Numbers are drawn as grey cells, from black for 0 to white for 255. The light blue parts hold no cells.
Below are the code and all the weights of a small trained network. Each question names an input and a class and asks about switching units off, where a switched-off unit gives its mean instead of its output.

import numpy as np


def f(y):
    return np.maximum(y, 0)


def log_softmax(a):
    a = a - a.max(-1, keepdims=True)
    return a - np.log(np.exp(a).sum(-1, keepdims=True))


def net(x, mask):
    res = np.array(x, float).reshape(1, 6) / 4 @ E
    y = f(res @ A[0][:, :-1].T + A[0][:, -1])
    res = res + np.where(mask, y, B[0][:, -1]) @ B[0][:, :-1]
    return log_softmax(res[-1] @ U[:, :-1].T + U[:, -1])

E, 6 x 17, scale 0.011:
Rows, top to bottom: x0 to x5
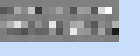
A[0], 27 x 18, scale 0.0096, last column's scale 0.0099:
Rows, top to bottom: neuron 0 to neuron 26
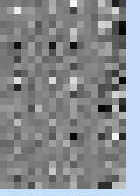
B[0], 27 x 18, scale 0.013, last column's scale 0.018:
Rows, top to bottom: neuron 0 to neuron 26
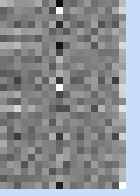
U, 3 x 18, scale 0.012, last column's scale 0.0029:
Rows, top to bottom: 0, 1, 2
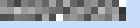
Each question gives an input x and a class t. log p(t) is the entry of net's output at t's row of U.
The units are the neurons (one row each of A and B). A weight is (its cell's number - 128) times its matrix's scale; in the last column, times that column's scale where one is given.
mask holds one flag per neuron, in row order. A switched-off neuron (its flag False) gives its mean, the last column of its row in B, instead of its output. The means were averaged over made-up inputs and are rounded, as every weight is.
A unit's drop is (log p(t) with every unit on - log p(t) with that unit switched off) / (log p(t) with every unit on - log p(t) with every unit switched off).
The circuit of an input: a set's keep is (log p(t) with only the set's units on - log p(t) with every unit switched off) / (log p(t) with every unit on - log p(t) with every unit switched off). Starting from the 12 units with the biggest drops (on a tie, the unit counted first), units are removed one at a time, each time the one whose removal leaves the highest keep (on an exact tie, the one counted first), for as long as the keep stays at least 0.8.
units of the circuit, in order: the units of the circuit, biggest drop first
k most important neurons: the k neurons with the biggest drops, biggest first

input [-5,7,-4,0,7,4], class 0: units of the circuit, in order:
neuron 3
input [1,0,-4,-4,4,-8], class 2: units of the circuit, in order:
neuron 26; neuron 12
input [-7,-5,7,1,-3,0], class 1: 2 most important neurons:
neuron 15; neuron 11
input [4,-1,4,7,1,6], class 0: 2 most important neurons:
neuron 11; neuron 6
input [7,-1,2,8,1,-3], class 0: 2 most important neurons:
neuron 11; neuron 6
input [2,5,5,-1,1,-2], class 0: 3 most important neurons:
neuron 15; neuron 3; neuron 13
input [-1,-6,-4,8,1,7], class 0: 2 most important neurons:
neuron 11; neuron 26
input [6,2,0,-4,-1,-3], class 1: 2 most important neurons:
neuron 6; neuron 19
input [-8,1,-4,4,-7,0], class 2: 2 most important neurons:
neuron 1; neuron 6
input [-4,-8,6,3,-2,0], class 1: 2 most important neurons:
neuron 15; neuron 3
